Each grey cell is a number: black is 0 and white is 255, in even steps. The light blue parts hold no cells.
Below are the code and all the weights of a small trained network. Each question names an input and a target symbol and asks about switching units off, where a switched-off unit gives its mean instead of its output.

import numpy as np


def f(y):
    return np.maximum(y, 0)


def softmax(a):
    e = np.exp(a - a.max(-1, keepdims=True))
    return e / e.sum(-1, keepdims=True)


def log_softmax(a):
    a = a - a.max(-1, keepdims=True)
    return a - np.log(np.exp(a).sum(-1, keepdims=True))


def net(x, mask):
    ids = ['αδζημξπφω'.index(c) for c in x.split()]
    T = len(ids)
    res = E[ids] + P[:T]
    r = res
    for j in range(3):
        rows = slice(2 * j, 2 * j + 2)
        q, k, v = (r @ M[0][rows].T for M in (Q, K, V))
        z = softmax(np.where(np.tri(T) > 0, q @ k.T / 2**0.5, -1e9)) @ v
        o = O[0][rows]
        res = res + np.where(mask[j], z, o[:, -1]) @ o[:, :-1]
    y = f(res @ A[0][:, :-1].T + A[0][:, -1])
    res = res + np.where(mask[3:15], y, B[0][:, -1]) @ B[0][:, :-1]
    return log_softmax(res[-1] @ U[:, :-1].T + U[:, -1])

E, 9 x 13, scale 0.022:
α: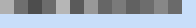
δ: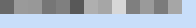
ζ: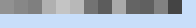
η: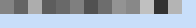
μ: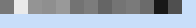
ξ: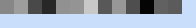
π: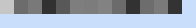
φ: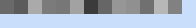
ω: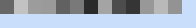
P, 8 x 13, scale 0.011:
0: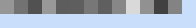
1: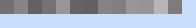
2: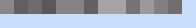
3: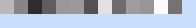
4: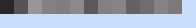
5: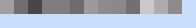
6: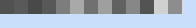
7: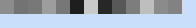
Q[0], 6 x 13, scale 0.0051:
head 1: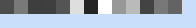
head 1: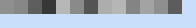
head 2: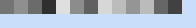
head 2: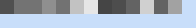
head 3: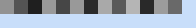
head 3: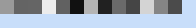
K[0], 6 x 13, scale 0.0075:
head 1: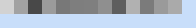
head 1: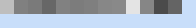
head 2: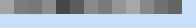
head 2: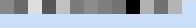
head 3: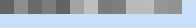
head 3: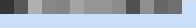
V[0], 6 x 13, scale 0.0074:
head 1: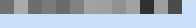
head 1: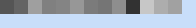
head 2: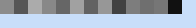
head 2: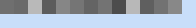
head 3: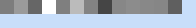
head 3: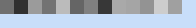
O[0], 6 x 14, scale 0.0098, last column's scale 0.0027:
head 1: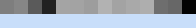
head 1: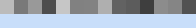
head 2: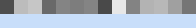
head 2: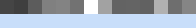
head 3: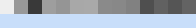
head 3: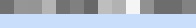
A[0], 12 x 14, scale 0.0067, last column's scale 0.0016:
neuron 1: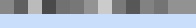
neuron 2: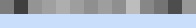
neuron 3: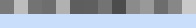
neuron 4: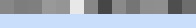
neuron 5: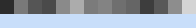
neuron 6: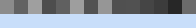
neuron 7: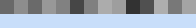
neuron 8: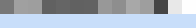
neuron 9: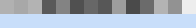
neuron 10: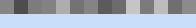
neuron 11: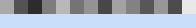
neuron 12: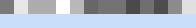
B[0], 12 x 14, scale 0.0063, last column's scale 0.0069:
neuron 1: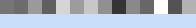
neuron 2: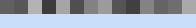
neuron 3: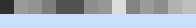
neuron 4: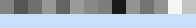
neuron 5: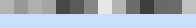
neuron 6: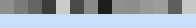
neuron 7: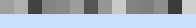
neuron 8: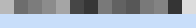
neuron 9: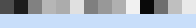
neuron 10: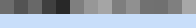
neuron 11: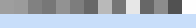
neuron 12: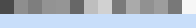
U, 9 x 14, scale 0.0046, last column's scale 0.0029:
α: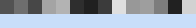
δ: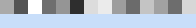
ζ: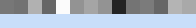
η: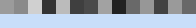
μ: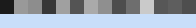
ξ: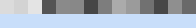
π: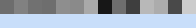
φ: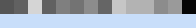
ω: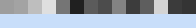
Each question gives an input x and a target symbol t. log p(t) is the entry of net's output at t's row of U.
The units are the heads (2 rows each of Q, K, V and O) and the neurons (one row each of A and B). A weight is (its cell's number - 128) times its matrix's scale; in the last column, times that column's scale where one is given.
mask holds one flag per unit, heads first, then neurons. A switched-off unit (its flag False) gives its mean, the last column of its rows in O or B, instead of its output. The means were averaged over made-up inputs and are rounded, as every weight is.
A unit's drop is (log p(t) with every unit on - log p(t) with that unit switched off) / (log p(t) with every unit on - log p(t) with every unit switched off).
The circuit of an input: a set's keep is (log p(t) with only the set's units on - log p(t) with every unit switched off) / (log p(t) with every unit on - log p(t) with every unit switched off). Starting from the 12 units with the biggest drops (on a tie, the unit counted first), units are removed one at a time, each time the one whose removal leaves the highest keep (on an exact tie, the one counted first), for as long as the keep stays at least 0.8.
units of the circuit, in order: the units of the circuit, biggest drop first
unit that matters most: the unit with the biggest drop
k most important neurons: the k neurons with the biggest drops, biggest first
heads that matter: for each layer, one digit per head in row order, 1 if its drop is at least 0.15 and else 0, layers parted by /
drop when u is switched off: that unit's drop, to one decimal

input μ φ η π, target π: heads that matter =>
100
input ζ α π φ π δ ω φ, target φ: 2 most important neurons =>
[neuron 9; neuron 10]
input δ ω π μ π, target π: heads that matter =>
001
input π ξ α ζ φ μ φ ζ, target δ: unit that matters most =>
head 3
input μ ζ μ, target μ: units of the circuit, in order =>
[head 1; neuron 12; neuron 9]
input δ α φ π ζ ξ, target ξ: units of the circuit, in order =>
[neuron 5; head 2; neuron 11]
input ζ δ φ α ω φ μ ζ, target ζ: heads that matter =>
100
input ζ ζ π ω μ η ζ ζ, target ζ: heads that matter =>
001
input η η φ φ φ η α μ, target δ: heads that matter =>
101
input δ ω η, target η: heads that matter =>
010
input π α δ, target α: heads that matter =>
010
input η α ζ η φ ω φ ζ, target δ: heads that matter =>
101
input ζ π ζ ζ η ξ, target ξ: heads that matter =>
000
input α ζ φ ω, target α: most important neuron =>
[neuron 7]
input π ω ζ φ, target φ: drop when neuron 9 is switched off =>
0.1
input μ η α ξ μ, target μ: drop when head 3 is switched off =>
0.2
